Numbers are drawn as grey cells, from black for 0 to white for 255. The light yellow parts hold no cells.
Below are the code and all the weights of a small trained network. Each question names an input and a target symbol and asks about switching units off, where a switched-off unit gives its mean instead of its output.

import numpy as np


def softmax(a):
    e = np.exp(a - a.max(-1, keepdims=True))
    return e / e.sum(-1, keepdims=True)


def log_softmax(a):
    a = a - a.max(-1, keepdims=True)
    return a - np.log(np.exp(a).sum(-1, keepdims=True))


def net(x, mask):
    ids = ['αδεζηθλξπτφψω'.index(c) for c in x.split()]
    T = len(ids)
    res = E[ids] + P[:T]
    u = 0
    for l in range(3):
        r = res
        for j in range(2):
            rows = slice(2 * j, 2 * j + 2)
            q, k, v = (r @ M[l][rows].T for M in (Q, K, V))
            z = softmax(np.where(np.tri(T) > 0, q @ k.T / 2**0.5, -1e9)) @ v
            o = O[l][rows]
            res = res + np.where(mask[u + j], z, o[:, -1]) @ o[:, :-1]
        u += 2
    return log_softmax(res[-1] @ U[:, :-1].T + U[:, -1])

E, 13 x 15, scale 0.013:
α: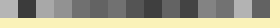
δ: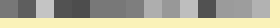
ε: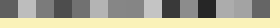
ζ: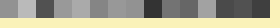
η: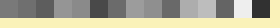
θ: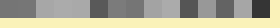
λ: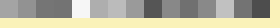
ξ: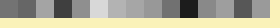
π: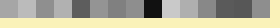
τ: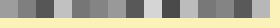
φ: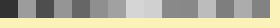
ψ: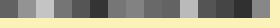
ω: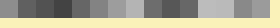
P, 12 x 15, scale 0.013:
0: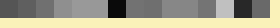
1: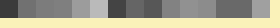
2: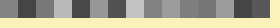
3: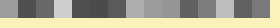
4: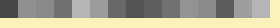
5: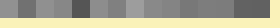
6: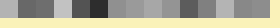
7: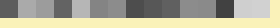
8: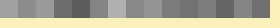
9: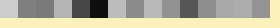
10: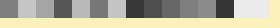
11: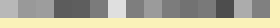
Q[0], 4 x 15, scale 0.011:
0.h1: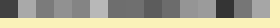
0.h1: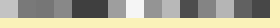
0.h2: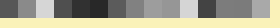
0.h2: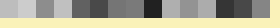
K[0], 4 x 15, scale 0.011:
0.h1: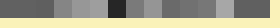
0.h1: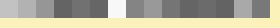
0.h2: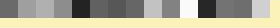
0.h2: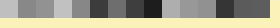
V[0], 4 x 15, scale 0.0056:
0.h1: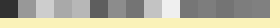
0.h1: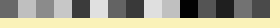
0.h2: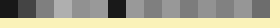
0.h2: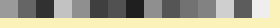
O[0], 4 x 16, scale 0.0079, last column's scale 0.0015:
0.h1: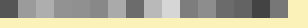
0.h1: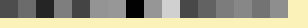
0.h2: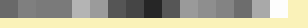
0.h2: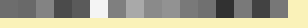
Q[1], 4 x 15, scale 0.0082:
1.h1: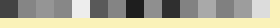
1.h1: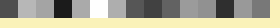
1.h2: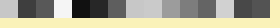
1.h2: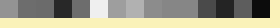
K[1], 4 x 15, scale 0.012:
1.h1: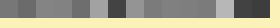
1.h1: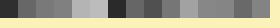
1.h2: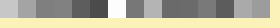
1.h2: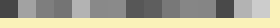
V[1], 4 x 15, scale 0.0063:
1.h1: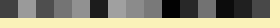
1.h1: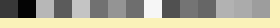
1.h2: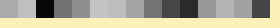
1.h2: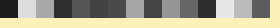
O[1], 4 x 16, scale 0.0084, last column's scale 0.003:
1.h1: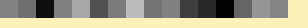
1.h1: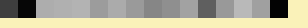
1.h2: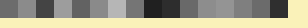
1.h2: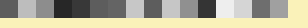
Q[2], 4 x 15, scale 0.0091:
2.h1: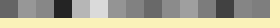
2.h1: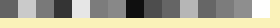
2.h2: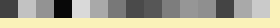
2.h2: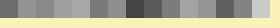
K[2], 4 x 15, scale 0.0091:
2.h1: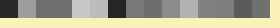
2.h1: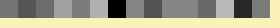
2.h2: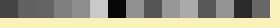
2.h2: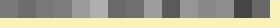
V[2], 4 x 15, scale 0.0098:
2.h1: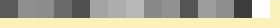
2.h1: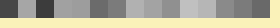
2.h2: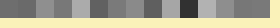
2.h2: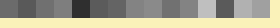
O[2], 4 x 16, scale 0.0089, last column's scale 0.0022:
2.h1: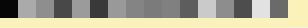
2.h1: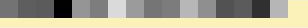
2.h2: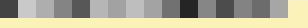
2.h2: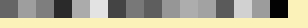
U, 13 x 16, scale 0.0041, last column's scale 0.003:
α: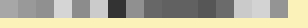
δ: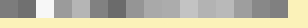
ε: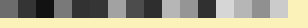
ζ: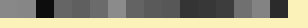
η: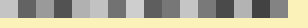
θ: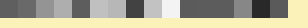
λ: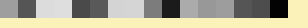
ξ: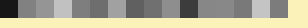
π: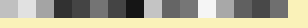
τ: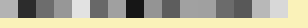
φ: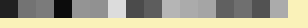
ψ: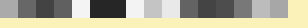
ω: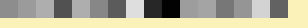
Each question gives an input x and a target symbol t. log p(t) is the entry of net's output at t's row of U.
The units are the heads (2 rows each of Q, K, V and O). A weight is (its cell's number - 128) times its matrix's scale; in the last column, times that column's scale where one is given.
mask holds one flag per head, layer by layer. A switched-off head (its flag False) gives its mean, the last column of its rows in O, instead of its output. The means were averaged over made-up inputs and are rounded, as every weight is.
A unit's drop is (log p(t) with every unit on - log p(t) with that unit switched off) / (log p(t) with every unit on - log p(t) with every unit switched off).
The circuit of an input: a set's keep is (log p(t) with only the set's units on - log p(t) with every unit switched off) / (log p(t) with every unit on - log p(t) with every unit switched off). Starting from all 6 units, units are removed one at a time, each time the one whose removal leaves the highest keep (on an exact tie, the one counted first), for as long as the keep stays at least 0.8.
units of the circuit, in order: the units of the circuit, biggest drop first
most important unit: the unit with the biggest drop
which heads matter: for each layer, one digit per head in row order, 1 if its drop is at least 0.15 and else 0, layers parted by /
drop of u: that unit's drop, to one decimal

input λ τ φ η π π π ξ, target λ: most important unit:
2.h2
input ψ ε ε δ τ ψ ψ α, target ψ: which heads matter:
00 / 11 / 00
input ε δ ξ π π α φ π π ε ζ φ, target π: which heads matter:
00 / 10 / 00
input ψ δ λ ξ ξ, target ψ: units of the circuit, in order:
1.h2, 1.h1
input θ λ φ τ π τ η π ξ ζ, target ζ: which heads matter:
00 / 11 / 00
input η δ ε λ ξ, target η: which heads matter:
00 / 00 / 10
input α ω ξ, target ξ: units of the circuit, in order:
2.h1, 0.h2, 0.h1
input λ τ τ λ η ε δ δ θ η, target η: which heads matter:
00 / 00 / 11
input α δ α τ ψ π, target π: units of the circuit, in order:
0.h2, 1.h1
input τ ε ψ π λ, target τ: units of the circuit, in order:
1.h2, 0.h2
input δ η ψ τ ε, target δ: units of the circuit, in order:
1.h1, 1.h2
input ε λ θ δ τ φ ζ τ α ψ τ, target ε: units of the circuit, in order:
1.h2, 2.h2
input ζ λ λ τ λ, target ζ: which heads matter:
00 / 10 / 00
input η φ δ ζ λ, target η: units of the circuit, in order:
2.h1
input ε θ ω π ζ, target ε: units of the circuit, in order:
1.h2, 2.h2
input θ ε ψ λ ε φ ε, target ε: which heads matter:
00 / 01 / 00
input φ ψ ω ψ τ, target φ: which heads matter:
00 / 00 / 10
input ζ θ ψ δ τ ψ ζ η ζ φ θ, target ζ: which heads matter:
00 / 10 / 00
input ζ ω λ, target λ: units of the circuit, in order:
0.h2, 2.h2, 1.h2
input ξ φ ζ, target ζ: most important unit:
0.h2
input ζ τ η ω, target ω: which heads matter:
10 / 00 / 00
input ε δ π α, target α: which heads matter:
00 / 00 / 10
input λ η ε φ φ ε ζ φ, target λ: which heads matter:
00 / 00 / 01
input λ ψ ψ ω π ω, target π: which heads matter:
01 / 11 / 00
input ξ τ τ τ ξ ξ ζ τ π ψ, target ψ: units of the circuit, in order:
1.h1, 1.h2
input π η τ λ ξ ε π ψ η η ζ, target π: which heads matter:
00 / 10 / 00
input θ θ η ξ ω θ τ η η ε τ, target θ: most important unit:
0.h1
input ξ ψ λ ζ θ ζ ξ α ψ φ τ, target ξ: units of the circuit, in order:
2.h1, 2.h2
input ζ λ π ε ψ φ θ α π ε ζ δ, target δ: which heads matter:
01 / 10 / 00
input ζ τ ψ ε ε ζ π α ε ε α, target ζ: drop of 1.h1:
0.5
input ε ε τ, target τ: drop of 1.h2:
0.5
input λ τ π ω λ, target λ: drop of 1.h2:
0.0
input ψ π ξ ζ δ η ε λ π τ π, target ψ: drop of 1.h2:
0.3
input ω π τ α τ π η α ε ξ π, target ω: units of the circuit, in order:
0.h1
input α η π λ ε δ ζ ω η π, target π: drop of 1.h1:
0.9
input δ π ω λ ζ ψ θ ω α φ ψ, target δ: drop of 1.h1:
0.5
